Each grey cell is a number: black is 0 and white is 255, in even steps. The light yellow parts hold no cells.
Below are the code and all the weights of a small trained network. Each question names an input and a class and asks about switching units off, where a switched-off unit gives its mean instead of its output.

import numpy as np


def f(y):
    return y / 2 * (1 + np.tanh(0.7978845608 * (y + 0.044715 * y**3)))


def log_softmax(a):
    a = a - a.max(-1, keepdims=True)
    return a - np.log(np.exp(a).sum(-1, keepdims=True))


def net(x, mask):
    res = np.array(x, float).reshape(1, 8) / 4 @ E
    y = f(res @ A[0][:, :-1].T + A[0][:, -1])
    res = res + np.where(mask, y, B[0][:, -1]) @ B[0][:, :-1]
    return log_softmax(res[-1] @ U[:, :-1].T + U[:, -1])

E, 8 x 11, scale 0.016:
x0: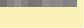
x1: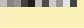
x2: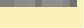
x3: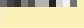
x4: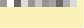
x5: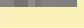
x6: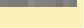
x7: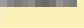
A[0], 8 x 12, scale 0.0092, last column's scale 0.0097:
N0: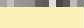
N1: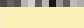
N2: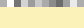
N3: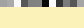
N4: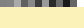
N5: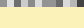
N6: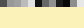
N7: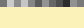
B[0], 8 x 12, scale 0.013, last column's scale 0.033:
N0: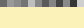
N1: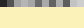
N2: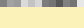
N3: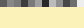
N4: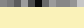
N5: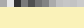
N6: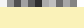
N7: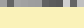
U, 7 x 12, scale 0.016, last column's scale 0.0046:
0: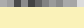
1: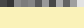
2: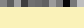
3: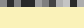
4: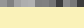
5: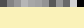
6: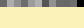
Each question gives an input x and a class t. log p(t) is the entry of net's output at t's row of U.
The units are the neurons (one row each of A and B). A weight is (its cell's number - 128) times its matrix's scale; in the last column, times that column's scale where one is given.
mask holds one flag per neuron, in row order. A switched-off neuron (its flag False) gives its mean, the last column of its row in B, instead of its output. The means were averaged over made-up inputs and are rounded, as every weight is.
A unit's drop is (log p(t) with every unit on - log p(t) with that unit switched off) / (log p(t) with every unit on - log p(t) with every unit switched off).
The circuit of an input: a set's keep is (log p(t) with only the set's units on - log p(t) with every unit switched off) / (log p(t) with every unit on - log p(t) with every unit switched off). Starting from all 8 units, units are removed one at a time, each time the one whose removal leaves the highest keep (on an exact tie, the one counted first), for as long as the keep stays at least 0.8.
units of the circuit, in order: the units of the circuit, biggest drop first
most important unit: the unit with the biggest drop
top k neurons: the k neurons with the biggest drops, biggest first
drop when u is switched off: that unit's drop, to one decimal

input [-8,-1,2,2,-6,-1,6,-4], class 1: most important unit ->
N6
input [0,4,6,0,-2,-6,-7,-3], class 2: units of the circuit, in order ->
(N2 N6)
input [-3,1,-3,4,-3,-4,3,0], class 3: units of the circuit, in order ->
(N6 N2)
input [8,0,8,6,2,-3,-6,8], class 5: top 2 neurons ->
(N6 N4)
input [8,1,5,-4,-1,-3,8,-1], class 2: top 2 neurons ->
(N5 N3)
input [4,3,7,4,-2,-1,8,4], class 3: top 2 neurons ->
(N6 N1)
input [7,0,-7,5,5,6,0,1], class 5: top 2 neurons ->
(N6 N2)
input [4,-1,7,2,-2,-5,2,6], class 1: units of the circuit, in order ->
(N6 N2)
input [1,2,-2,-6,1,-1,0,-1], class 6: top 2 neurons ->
(N3 N0)
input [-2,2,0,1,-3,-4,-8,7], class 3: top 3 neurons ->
(N6 N1 N5)
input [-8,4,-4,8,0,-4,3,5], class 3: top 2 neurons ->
(N6 N4)
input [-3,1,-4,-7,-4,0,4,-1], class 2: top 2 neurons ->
(N3 N5)
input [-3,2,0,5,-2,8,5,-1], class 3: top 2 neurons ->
(N6 N1)
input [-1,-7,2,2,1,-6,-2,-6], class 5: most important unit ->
N1
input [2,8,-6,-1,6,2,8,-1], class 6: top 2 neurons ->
(N6 N2)
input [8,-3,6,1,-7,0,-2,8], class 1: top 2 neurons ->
(N5 N1)
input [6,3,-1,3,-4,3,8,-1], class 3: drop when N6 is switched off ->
0.2
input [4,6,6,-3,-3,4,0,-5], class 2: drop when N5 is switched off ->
0.0
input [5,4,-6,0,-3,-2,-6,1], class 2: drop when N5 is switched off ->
0.1
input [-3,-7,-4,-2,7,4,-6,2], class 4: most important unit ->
N2
